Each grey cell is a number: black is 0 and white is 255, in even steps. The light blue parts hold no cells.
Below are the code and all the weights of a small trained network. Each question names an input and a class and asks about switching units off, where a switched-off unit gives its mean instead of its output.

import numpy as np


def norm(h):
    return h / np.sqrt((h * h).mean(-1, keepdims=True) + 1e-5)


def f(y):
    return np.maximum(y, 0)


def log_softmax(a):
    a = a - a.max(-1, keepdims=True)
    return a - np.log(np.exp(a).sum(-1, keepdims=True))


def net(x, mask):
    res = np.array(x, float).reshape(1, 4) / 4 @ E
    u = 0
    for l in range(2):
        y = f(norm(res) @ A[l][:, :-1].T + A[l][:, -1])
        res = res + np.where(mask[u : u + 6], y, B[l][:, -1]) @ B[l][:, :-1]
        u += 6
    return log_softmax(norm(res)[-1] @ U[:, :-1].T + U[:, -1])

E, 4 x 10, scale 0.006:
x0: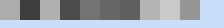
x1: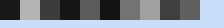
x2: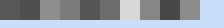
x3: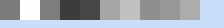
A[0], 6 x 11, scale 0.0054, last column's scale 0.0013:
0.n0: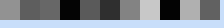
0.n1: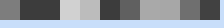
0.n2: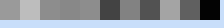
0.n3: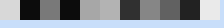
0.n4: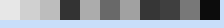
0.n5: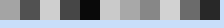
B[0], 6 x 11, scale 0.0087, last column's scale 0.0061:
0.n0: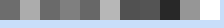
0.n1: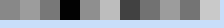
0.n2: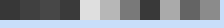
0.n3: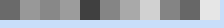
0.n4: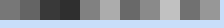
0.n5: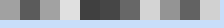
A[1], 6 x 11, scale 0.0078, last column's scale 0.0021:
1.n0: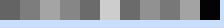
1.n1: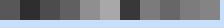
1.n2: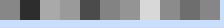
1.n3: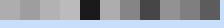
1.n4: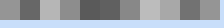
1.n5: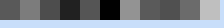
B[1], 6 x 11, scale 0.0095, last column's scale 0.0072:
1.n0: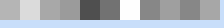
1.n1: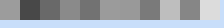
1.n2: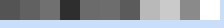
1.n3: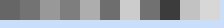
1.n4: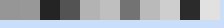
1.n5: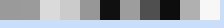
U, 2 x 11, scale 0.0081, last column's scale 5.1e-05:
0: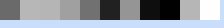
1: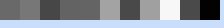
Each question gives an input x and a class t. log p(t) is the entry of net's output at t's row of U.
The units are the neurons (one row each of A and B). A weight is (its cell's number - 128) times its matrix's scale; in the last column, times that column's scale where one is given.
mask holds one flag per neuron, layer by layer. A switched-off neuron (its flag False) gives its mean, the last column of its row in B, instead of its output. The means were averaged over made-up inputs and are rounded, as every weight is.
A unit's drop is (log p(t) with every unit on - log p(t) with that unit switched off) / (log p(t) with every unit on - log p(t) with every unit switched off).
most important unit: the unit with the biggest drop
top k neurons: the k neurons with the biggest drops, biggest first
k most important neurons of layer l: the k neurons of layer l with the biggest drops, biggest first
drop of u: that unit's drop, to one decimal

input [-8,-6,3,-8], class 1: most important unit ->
1.n5
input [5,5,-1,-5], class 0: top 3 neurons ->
(0.n0 1.n5 0.n5)
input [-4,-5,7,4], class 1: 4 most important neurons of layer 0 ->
(0.n0 0.n5 0.n1 0.n4)
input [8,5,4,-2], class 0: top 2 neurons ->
(0.n0 1.n5)
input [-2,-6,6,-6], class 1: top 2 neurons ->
(0.n0 1.n5)
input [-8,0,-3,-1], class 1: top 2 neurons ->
(1.n5 1.n3)
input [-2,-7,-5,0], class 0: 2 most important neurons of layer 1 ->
(1.n3 1.n2)
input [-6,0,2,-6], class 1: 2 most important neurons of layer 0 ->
(0.n1 0.n0)
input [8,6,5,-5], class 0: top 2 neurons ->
(1.n5 0.n0)
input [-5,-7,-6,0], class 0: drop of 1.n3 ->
0.2
